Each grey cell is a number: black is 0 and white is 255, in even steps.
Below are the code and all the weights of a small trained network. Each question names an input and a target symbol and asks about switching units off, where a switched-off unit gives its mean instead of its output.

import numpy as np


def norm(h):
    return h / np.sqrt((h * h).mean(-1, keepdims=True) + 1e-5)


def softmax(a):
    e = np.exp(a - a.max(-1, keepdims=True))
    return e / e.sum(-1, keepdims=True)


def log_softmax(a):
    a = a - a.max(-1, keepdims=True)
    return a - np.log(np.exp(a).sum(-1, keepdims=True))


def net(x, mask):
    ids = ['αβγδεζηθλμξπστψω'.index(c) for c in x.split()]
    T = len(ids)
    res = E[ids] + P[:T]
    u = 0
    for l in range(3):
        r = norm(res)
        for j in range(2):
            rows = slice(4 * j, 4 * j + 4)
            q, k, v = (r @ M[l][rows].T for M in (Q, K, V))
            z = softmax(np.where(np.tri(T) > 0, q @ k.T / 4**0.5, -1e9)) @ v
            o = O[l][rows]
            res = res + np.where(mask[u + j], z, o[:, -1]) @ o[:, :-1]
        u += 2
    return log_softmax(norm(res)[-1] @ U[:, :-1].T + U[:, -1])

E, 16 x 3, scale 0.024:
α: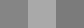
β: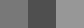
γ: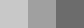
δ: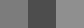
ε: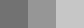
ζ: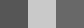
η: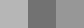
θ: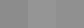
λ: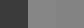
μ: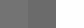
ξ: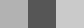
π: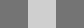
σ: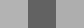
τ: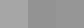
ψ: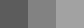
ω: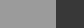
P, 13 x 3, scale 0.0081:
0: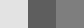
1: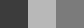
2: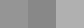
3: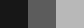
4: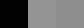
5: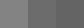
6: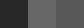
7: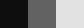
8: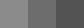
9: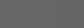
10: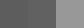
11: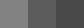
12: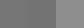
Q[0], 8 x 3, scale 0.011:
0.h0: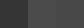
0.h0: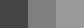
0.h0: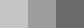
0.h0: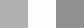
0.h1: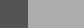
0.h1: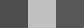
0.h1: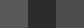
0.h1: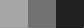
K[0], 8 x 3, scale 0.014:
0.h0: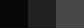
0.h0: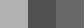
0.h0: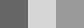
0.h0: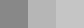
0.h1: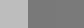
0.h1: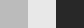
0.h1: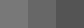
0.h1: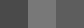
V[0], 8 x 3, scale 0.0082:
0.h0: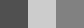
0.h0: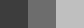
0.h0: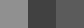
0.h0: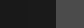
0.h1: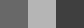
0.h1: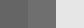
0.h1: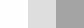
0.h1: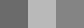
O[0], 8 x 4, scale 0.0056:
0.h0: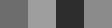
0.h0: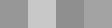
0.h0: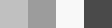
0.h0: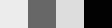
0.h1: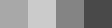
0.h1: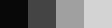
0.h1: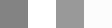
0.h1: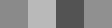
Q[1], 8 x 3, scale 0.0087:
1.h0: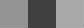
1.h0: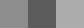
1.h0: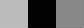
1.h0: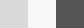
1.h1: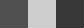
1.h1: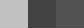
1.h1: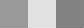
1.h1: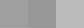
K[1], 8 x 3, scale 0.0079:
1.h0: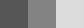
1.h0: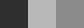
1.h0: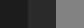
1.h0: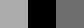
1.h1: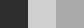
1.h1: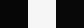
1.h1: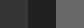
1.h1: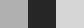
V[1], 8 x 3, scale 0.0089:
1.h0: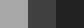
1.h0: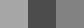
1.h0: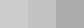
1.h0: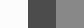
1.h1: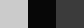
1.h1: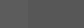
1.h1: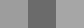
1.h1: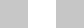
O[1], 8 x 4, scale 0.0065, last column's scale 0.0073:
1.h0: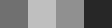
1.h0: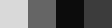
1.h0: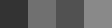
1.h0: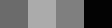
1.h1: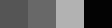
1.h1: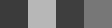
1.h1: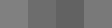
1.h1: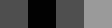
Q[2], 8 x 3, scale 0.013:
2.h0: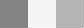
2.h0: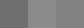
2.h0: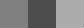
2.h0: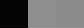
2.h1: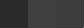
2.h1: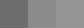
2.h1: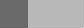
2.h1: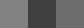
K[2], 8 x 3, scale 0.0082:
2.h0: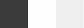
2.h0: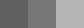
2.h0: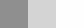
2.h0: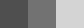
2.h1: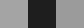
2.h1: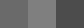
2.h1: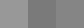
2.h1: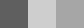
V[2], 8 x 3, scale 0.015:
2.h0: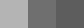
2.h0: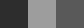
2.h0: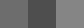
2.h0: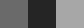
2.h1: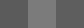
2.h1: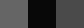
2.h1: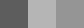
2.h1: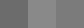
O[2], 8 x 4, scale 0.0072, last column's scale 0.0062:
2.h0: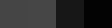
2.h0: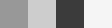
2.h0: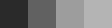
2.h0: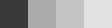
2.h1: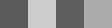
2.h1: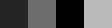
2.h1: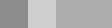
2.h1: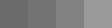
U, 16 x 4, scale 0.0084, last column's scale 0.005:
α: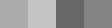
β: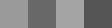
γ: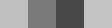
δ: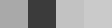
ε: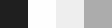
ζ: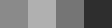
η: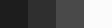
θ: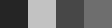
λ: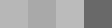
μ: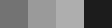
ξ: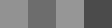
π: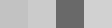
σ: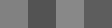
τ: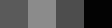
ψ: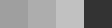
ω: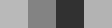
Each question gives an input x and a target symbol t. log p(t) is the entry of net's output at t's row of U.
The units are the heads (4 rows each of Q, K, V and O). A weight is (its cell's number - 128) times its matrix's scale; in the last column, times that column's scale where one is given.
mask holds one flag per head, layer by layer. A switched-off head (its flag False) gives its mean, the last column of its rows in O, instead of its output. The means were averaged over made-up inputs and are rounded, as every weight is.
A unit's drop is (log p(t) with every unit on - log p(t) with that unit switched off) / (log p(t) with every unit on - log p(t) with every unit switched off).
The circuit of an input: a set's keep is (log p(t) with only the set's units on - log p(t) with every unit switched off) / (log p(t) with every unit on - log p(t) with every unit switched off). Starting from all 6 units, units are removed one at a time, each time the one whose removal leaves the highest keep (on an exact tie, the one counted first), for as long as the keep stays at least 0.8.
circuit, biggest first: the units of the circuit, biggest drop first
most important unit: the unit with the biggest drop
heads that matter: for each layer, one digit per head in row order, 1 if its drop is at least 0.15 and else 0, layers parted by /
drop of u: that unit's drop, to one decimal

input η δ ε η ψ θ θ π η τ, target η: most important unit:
0.h1
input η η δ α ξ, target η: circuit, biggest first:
[2.h1, 1.h1]
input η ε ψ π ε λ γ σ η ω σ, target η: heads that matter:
01 / 00 / 01
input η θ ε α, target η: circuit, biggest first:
[1.h1, 2.h1]
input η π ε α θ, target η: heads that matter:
00 / 11 / 01
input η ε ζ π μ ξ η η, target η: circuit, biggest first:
[0.h1, 2.h1]
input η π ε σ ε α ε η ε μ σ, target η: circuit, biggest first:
[0.h1, 1.h1]
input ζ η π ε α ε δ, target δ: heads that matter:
11 / 00 / 00
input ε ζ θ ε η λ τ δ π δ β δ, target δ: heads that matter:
10 / 00 / 00
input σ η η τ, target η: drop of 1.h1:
0.2
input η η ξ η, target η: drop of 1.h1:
0.1
